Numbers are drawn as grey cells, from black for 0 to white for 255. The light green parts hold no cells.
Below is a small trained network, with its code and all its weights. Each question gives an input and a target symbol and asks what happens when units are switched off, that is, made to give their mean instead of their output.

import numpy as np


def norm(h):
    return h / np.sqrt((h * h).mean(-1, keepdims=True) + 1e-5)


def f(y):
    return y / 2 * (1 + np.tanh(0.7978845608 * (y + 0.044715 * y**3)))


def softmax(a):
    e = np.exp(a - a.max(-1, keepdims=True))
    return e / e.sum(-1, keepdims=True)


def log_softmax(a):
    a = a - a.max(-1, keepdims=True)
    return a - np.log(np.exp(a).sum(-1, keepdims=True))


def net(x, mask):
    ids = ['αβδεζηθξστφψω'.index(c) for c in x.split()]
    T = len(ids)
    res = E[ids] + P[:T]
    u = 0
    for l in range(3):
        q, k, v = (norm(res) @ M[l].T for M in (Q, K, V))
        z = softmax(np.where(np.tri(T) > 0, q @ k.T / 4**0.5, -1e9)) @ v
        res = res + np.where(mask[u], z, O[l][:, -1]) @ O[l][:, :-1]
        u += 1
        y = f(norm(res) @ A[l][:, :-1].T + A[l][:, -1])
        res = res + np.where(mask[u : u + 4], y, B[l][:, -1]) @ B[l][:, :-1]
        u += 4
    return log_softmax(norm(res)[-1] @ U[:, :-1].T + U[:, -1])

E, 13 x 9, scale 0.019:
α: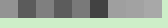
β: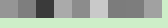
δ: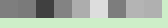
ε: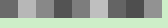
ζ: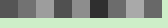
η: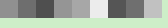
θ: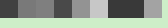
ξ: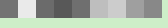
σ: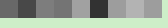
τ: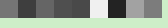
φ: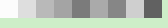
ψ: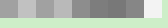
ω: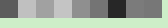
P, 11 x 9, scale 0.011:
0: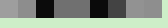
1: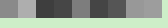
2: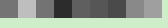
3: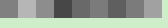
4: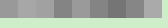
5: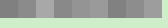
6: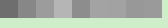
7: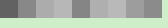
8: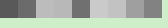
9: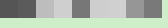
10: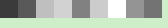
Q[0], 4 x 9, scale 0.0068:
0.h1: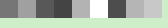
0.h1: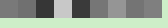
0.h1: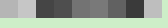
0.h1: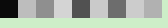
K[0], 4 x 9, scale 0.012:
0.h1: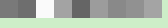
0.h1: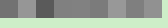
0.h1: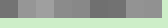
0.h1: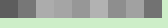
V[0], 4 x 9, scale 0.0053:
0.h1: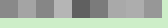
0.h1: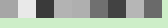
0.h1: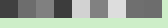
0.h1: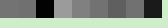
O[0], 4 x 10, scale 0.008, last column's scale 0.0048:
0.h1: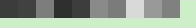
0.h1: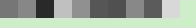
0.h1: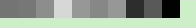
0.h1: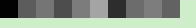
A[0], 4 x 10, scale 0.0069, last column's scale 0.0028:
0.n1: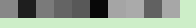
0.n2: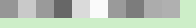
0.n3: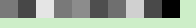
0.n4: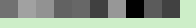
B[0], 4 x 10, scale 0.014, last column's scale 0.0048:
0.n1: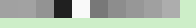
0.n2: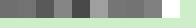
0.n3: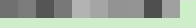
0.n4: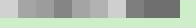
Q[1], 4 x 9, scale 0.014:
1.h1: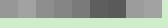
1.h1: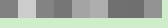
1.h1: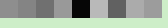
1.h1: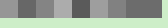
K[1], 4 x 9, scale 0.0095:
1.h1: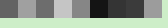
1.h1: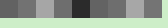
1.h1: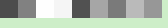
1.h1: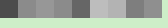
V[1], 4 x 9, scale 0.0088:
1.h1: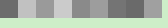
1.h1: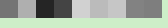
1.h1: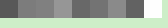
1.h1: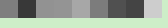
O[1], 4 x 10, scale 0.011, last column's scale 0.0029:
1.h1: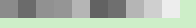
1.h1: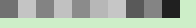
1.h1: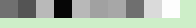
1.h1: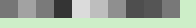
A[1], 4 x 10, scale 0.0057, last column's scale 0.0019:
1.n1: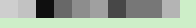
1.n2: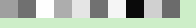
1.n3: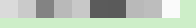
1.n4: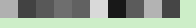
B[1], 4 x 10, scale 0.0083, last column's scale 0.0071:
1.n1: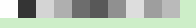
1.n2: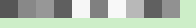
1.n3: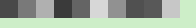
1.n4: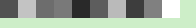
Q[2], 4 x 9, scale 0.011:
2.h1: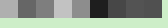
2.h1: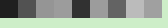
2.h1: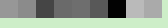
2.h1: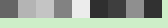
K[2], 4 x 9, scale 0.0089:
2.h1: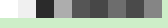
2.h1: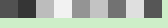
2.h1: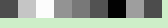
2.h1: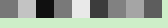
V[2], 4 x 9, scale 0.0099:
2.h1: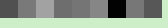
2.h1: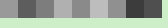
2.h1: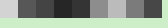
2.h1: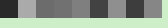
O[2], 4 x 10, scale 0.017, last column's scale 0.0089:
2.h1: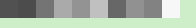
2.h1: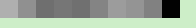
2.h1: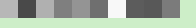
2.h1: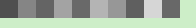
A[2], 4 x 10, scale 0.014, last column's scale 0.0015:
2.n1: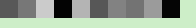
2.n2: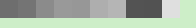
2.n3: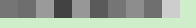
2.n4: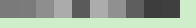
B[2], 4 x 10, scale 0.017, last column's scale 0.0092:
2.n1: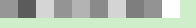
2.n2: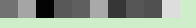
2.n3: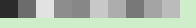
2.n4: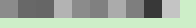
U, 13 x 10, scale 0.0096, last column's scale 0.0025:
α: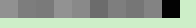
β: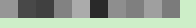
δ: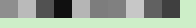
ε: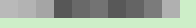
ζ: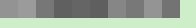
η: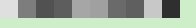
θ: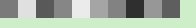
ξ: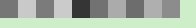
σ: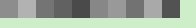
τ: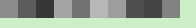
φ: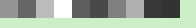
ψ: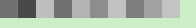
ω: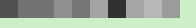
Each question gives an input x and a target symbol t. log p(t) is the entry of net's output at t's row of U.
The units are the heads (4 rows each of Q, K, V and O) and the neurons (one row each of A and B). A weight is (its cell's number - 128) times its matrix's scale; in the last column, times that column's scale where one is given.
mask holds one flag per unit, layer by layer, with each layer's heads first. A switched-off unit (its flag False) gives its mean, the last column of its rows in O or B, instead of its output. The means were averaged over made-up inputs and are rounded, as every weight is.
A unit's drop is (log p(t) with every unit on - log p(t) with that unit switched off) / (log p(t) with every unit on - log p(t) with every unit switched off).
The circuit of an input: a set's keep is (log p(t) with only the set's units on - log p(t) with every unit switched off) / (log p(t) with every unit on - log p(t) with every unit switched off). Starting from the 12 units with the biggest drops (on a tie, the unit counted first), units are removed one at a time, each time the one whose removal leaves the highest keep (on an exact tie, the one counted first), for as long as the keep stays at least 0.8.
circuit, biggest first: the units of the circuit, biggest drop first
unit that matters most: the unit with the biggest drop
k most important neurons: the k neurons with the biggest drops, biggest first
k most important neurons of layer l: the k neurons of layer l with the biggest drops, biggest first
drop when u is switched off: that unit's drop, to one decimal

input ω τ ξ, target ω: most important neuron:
(1.n3)
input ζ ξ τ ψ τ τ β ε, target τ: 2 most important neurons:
(0.n2, 2.n4)
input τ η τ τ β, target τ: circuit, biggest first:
(2.h1, 2.n2)
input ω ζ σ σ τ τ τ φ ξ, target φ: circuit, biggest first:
(1.h1, 2.h1, 0.n1)
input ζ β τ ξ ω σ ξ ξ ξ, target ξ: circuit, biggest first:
(1.h1, 2.h1)
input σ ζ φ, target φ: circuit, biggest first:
(1.h1, 0.n1)
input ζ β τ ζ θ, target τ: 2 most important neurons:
(0.n2, 2.n4)
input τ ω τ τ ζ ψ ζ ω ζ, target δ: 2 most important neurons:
(0.n3, 0.n1)
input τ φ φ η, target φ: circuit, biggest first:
(1.h1, 2.h1)
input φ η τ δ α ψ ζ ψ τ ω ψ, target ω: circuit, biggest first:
(1.h1, 2.h1)
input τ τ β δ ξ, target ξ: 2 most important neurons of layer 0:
(0.n2, 0.n1)
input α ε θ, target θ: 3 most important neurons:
(0.n1, 1.n2, 0.n4)
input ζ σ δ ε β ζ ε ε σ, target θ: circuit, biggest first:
(1.h1, 0.n1)
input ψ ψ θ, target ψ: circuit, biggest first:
(2.n1)
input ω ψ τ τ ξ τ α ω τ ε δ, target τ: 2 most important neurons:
(0.n2, 1.n1)
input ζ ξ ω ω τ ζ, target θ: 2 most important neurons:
(0.n1, 0.n3)
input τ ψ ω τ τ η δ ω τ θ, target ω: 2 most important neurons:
(0.n2, 1.n3)
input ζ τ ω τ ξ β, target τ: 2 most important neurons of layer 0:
(0.n2, 0.n1)
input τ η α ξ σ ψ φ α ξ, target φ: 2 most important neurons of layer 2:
(2.n1, 2.n2)
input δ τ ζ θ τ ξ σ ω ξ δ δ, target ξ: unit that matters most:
0.h1
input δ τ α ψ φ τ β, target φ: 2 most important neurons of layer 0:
(0.n1, 0.n2)
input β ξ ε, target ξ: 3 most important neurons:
(0.n2, 0.n1, 2.n2)
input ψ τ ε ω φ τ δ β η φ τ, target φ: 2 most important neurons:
(2.n2, 1.n3)
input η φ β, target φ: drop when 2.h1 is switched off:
0.2
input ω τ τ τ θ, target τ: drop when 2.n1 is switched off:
0.0
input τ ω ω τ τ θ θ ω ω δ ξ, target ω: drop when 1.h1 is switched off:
0.1
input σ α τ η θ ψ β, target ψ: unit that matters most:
1.h1
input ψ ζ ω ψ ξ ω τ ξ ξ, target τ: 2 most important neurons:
(0.n2, 1.n1)
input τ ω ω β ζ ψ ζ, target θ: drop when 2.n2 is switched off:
-0.1
